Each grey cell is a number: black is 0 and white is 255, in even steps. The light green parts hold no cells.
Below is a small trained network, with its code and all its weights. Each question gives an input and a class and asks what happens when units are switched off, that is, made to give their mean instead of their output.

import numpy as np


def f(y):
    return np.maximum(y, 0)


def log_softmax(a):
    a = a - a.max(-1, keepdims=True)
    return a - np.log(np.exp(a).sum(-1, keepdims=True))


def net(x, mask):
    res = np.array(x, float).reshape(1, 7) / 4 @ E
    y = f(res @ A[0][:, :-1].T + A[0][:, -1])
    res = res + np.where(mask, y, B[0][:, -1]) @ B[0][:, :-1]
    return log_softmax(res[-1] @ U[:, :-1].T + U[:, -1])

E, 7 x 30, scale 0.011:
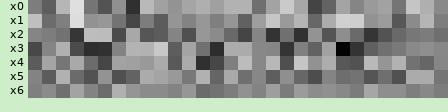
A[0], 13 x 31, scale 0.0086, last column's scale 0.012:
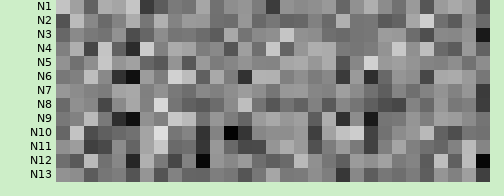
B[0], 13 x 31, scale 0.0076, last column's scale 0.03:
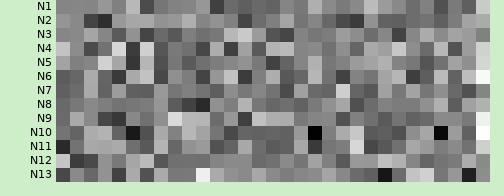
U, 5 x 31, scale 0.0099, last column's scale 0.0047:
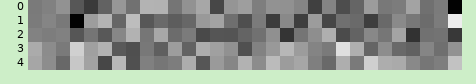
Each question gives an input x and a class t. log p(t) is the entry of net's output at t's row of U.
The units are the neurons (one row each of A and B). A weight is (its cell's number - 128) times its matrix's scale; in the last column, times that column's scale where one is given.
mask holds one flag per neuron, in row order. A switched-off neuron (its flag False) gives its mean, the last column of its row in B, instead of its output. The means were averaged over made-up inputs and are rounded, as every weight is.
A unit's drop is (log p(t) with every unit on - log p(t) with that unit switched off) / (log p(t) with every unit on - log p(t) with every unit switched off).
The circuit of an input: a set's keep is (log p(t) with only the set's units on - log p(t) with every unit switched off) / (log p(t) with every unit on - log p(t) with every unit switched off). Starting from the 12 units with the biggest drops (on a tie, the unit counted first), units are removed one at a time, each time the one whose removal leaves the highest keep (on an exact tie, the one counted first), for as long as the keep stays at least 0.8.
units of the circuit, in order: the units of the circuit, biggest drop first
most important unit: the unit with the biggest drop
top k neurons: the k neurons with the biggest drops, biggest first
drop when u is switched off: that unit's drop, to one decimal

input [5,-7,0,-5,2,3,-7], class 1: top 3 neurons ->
N10; N6; N9
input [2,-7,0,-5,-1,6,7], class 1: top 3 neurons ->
N10; N6; N9
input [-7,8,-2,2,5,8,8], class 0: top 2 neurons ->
N6; N9
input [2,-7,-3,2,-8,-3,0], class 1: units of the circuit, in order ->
N10; N6
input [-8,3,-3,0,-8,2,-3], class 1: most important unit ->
N5
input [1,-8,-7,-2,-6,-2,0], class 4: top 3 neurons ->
N10; N9; N6
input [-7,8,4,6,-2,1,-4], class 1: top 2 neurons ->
N10; N8
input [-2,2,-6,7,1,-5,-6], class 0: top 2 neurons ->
N6; N9
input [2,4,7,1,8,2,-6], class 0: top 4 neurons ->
N10; N11; N4; N5
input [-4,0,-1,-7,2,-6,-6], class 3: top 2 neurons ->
N10; N9
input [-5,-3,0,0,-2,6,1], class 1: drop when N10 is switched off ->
0.3
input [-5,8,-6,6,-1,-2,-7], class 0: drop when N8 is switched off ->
0.0
